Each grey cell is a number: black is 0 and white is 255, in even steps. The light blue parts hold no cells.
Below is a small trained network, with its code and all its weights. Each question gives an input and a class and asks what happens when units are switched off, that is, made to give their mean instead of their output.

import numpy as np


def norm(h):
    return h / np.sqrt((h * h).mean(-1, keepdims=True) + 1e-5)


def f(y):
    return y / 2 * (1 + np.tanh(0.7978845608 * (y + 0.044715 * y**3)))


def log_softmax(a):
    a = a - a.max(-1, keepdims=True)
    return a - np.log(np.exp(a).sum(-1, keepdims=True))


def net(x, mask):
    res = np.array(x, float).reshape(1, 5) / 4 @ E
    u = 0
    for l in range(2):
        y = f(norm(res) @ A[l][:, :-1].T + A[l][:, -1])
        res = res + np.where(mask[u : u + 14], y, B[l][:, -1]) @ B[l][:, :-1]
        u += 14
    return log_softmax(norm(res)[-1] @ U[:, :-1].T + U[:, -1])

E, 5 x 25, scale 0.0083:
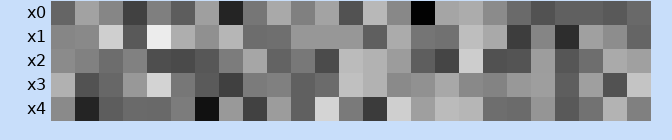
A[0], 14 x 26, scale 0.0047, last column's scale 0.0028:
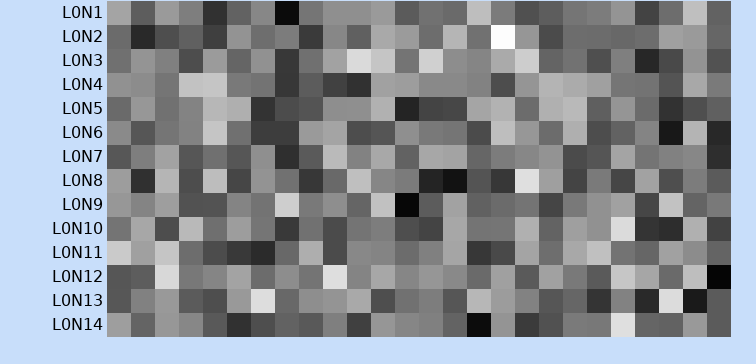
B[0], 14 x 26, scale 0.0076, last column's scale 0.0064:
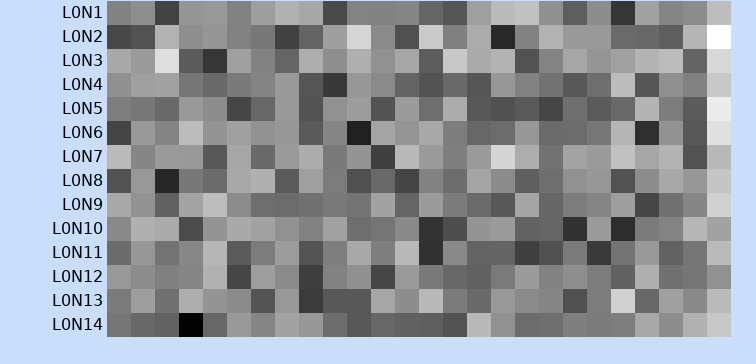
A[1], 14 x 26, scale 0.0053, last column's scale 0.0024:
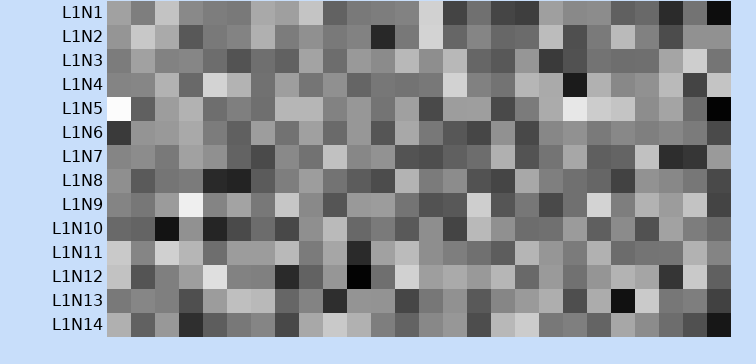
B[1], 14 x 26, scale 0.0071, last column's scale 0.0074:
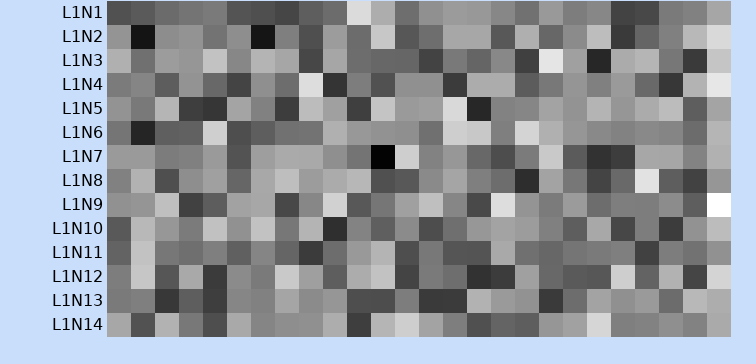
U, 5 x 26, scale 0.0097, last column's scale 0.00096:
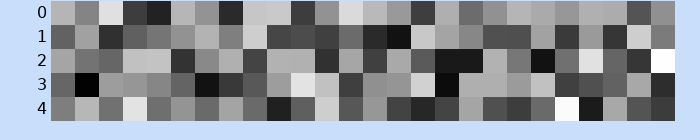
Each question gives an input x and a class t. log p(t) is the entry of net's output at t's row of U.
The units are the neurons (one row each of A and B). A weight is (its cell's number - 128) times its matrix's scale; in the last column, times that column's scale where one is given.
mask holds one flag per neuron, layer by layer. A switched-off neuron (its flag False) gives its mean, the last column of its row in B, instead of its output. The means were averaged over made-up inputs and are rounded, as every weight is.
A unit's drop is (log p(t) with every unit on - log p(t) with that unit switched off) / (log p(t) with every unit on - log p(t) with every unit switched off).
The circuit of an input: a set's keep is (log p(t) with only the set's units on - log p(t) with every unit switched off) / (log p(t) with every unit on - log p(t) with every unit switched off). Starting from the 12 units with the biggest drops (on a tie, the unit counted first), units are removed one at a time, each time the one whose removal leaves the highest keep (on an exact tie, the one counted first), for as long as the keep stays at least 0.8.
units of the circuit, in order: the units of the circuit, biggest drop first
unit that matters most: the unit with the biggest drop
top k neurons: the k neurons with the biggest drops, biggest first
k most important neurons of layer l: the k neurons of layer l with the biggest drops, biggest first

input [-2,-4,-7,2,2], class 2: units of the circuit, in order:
(L0N5)
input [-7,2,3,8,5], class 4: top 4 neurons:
(L1N12, L0N3, L1N11, L0N7)
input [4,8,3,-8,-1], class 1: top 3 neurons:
(L0N8, L1N4, L1N13)
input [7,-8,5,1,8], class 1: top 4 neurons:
(L1N10, L0N14, L0N1, L1N9)
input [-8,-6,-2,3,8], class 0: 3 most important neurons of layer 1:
(L1N9, L1N5, L1N2)
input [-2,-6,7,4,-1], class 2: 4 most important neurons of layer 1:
(L1N3, L1N8, L1N4, L1N13)
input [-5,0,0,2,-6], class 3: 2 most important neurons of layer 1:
(L1N2, L1N1)
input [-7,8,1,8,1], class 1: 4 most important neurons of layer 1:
(L1N4, L1N13, L1N14, L1N3)
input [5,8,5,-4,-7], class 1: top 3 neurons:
(L1N13, L0N8, L0N2)
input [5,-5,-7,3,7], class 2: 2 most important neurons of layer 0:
(L0N5, L0N12)
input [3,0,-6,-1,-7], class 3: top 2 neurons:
(L1N2, L0N11)
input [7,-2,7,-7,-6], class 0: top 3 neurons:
(L0N5, L0N3, L0N7)
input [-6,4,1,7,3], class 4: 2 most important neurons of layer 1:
(L1N12, L1N11)
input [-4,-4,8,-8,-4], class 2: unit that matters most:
L0N11
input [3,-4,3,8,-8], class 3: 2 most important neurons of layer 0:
(L0N13, L0N9)
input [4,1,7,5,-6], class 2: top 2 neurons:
(L1N3, L0N2)
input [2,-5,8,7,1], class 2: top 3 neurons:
(L1N3, L0N11, L1N8)
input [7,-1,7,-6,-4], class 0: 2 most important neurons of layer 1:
(L1N14, L1N7)
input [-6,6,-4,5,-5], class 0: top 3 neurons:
(L1N9, L1N5, L0N1)
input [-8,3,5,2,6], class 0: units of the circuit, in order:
(L1N9)
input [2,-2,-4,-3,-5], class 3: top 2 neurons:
(L1N2, L0N11)
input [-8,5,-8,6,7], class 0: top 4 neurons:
(L1N9, L1N5, L0N11, L1N3)
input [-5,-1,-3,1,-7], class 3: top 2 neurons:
(L1N2, L1N1)
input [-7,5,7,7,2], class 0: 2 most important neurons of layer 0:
(L0N5, L0N6)
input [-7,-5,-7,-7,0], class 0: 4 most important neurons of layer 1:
(L1N9, L1N5, L1N12, L1N3)
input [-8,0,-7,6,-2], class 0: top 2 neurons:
(L1N5, L1N9)
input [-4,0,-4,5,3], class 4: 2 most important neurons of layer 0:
(L0N3, L0N11)
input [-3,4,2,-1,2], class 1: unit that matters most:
L0N3
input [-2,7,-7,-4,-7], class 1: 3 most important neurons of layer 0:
(L0N2, L0N11, L0N8)
